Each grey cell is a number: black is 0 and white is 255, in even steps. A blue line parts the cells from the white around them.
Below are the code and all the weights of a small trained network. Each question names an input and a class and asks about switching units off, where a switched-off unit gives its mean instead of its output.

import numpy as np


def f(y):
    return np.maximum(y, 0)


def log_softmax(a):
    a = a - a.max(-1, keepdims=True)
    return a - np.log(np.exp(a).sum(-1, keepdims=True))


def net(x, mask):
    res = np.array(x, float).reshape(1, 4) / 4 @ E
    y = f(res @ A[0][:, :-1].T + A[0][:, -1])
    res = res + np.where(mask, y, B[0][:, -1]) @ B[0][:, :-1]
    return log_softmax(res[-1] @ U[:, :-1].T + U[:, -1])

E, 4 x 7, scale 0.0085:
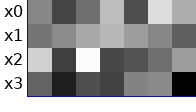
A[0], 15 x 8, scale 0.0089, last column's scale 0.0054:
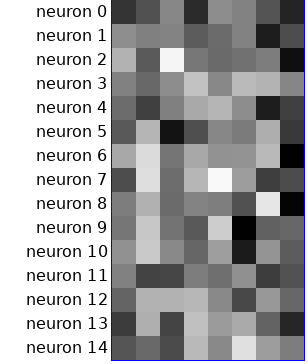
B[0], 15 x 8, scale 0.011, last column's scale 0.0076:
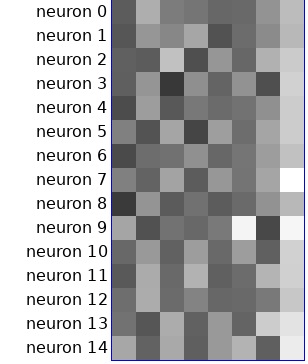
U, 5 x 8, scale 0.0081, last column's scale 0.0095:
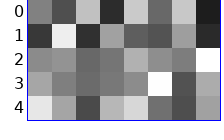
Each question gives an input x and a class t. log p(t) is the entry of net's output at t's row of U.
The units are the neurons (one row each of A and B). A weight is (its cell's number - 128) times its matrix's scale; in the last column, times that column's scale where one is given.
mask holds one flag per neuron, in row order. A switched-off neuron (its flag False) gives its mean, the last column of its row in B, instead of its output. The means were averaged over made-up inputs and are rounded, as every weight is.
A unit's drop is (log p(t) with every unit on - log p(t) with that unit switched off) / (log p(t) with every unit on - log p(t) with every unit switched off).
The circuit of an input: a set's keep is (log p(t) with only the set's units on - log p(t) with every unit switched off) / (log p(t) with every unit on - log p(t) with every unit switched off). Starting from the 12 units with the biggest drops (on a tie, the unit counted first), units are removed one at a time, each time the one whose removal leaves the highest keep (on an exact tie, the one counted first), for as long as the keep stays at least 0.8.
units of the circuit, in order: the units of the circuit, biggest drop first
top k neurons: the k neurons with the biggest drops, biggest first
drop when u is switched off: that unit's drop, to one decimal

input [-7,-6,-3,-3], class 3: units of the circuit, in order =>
(neuron 9)
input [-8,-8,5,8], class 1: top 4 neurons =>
(neuron 0; neuron 1; neuron 11; neuron 14)
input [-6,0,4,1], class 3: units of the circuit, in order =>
(neuron 9; neuron 13)
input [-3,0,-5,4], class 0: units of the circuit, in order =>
(neuron 7; neuron 13)
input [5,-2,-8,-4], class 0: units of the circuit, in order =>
(neuron 13; neuron 5)
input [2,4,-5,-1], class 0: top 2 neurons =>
(neuron 13; neuron 7)
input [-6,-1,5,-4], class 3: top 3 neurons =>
(neuron 9; neuron 10; neuron 13)
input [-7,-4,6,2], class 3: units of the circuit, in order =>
(neuron 9; neuron 13)
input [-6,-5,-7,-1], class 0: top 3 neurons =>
(neuron 5; neuron 7; neuron 13)
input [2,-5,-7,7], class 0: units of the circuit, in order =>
(neuron 5; neuron 13)
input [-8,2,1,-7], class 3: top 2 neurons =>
(neuron 9; neuron 11)
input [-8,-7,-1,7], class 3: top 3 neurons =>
(neuron 9; neuron 8; neuron 12)
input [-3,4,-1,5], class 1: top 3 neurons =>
(neuron 4; neuron 14; neuron 1)
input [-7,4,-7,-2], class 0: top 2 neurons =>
(neuron 7; neuron 13)
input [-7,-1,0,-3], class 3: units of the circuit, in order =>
(neuron 9)
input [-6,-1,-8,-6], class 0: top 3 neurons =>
(neuron 7; neuron 5; neuron 13)
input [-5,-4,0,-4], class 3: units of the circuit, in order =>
(neuron 9; neuron 10)
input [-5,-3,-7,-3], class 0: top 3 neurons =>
(neuron 5; neuron 7; neuron 13)
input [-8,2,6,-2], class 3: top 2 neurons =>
(neuron 9; neuron 10)
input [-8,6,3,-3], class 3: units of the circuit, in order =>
(neuron 9)
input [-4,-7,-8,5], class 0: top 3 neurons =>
(neuron 5; neuron 13; neuron 7)
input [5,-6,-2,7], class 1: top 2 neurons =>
(neuron 11; neuron 9)
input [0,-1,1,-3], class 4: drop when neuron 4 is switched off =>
0.2
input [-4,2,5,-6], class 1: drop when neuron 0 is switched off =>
-0.1
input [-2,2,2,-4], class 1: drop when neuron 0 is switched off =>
-0.2
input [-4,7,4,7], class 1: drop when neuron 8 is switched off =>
0.0
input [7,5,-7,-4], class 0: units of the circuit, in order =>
(neuron 13)
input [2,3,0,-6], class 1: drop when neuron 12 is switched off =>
0.1
